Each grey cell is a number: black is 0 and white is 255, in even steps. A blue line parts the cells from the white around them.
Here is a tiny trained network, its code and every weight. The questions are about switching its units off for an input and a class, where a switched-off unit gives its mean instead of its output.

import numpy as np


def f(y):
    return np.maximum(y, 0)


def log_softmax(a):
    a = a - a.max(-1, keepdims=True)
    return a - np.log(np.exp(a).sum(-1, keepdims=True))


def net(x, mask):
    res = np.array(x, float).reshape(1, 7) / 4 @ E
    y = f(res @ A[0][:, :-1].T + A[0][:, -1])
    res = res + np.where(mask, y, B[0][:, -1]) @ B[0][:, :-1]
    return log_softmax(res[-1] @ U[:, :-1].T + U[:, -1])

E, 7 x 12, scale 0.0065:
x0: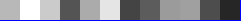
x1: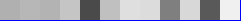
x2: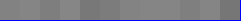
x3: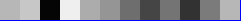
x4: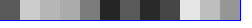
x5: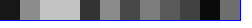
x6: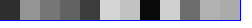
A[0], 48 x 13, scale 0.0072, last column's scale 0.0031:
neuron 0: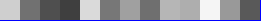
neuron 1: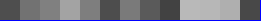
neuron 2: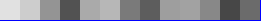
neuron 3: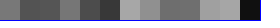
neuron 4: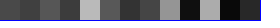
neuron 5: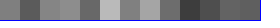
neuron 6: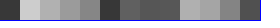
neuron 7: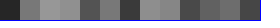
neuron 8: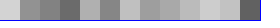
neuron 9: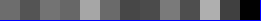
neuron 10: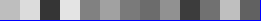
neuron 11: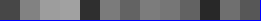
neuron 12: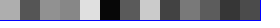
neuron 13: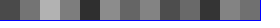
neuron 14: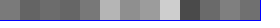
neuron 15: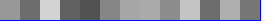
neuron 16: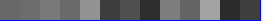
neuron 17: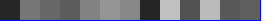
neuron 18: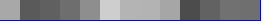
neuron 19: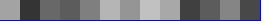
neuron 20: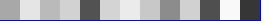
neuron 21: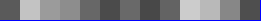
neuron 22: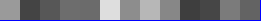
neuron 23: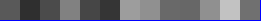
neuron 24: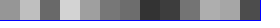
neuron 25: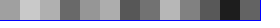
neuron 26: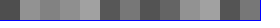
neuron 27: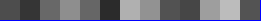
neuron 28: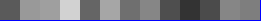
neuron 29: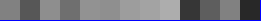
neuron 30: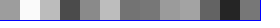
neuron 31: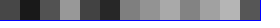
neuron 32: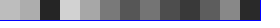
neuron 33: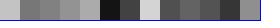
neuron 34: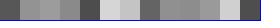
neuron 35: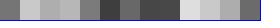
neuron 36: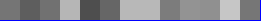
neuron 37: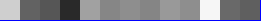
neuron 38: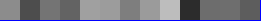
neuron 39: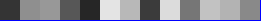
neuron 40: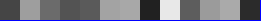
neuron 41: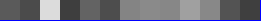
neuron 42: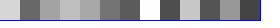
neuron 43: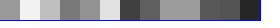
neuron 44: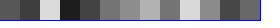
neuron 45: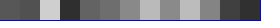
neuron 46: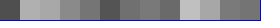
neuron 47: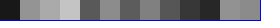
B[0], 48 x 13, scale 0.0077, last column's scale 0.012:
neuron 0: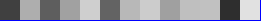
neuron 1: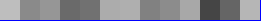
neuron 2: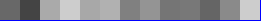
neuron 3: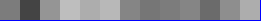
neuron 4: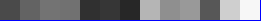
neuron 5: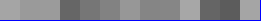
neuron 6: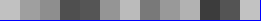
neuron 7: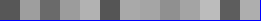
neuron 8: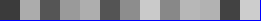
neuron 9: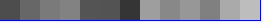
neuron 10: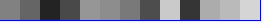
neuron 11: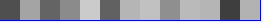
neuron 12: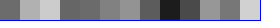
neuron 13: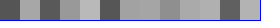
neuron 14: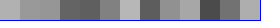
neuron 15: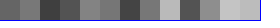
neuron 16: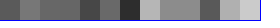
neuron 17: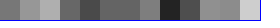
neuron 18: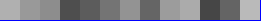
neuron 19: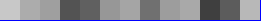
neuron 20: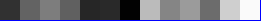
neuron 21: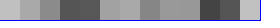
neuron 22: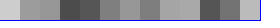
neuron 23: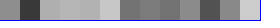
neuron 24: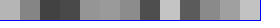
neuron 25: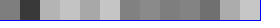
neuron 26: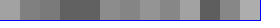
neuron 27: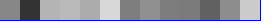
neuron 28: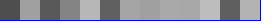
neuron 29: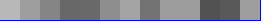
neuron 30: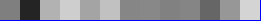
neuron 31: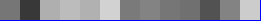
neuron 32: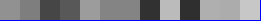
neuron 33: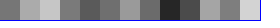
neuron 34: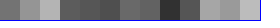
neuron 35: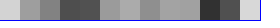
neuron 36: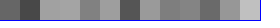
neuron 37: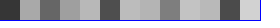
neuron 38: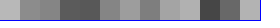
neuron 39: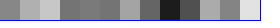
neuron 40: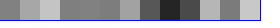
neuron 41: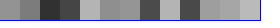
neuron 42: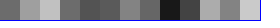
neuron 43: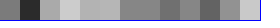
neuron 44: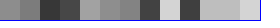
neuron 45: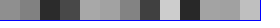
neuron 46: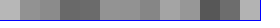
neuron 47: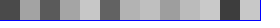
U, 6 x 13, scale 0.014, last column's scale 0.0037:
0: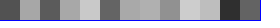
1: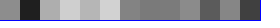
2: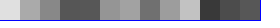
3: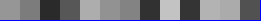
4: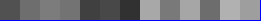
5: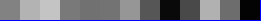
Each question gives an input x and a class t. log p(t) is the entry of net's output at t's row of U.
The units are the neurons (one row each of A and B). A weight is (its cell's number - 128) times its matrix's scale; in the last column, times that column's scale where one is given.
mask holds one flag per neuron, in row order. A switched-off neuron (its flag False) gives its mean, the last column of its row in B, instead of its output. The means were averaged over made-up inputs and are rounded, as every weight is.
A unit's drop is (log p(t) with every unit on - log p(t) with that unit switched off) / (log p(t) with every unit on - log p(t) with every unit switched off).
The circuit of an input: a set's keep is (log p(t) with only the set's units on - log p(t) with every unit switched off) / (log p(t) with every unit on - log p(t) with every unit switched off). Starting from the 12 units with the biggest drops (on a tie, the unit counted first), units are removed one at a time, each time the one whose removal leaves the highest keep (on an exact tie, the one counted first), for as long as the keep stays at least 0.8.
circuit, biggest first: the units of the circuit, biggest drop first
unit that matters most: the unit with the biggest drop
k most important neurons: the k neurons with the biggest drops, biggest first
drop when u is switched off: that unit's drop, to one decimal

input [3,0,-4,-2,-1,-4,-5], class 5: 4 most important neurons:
[neuron 12; neuron 42; neuron 33; neuron 47]
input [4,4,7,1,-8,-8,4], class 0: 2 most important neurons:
[neuron 0; neuron 8]
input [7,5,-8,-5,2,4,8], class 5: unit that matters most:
neuron 39
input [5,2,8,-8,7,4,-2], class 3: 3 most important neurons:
[neuron 44; neuron 45; neuron 41]
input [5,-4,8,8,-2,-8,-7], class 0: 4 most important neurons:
[neuron 0; neuron 37; neuron 44; neuron 8]
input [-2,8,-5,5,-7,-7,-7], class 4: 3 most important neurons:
[neuron 20; neuron 42; neuron 47]
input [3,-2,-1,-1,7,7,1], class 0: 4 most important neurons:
[neuron 47; neuron 11; neuron 13; neuron 7]
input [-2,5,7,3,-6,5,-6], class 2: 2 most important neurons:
[neuron 22; neuron 19]
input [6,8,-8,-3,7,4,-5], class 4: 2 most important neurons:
[neuron 20; neuron 15]
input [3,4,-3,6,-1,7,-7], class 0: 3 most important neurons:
[neuron 47; neuron 28; neuron 11]
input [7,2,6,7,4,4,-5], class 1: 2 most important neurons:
[neuron 43; neuron 30]
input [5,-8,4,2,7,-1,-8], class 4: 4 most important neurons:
[neuron 4; neuron 16; neuron 9; neuron 39]
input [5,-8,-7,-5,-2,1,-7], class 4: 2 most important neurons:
[neuron 4; neuron 16]
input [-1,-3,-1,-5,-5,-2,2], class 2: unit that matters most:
neuron 10
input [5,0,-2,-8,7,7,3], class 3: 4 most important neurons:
[neuron 44; neuron 45; neuron 41; neuron 0]
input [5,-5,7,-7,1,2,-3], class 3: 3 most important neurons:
[neuron 44; neuron 45; neuron 41]
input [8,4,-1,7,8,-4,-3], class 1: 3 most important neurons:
[neuron 43; neuron 2; neuron 30]
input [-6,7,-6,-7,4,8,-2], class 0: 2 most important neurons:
[neuron 47; neuron 11]
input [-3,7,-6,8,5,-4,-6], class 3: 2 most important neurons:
[neuron 10; neuron 32]
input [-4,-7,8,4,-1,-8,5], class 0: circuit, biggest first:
[neuron 0]
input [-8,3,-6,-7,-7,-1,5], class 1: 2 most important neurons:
[neuron 31; neuron 23]
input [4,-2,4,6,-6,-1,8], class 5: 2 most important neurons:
[neuron 40; neuron 39]
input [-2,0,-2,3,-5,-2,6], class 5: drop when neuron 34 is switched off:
0.1
